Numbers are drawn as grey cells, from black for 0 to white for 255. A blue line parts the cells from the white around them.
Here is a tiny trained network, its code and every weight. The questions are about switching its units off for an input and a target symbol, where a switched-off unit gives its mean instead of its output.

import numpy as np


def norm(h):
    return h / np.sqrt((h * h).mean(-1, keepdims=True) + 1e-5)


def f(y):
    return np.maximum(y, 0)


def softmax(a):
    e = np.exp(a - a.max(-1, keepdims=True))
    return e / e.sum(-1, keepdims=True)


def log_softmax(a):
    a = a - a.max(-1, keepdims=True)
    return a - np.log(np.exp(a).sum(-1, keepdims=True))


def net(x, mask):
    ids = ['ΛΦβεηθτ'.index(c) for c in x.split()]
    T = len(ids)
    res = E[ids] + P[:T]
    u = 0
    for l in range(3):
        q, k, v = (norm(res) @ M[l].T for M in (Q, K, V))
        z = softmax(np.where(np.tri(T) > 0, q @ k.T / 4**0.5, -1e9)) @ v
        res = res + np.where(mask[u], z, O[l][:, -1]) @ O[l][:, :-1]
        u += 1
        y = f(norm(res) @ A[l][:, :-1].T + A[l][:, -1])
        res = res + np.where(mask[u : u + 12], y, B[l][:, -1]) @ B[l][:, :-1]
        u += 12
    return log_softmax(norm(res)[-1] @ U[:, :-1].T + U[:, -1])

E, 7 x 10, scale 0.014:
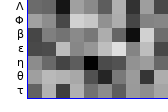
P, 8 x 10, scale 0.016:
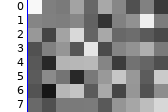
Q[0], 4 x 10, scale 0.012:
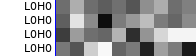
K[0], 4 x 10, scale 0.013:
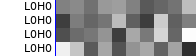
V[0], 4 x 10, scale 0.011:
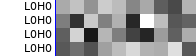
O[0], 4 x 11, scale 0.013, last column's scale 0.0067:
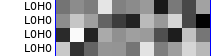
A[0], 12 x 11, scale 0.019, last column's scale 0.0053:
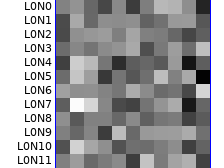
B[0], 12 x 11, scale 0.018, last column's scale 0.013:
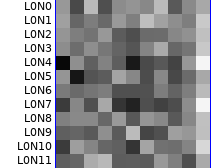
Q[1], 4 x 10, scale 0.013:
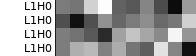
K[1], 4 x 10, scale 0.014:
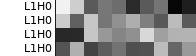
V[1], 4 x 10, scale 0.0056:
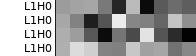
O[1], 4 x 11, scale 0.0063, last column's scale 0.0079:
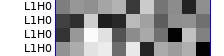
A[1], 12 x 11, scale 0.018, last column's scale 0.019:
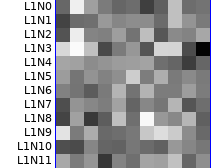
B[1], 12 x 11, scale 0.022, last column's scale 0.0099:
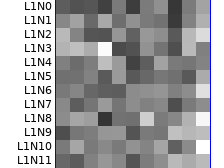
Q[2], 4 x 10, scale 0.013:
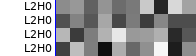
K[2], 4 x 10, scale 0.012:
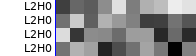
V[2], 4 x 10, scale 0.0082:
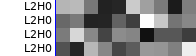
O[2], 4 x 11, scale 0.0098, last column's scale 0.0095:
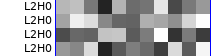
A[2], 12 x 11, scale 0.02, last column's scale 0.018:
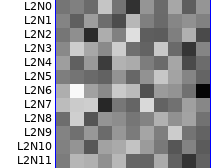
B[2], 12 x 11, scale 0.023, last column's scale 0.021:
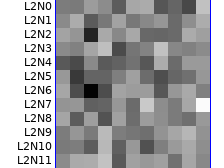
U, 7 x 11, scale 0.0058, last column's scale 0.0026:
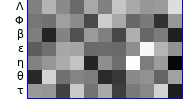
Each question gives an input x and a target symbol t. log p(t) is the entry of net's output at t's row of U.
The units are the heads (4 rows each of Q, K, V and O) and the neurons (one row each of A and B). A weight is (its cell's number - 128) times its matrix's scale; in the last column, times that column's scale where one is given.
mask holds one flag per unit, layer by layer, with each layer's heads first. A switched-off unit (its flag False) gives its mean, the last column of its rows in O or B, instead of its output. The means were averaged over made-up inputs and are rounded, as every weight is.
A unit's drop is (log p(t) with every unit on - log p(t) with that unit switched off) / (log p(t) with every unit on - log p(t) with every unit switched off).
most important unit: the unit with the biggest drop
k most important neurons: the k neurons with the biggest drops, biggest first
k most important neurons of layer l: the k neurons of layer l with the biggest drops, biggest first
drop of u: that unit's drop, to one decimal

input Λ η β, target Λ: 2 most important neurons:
L0N7, L0N4
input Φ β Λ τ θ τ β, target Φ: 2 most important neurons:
L1N8, L2N0
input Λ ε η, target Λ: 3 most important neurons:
L0N7, L0N4, L2N7
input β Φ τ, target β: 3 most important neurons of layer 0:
L0N10, L0N7, L0N4
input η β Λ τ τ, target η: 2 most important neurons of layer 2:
L2N3, L2N11
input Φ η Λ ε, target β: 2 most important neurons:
L0N0, L0N5
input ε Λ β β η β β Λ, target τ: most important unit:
L0N9
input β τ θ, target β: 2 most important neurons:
L0N10, L1N8
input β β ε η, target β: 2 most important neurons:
L0N5, L0N0
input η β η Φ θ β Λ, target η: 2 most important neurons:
L1N8, L2N3
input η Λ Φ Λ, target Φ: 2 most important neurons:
L0N11, L2N0
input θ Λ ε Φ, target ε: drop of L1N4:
0.0
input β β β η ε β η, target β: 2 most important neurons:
L1N8, L0N10
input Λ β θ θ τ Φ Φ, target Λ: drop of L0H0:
0.1
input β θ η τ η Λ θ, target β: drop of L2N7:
0.1
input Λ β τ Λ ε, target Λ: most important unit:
L0N7
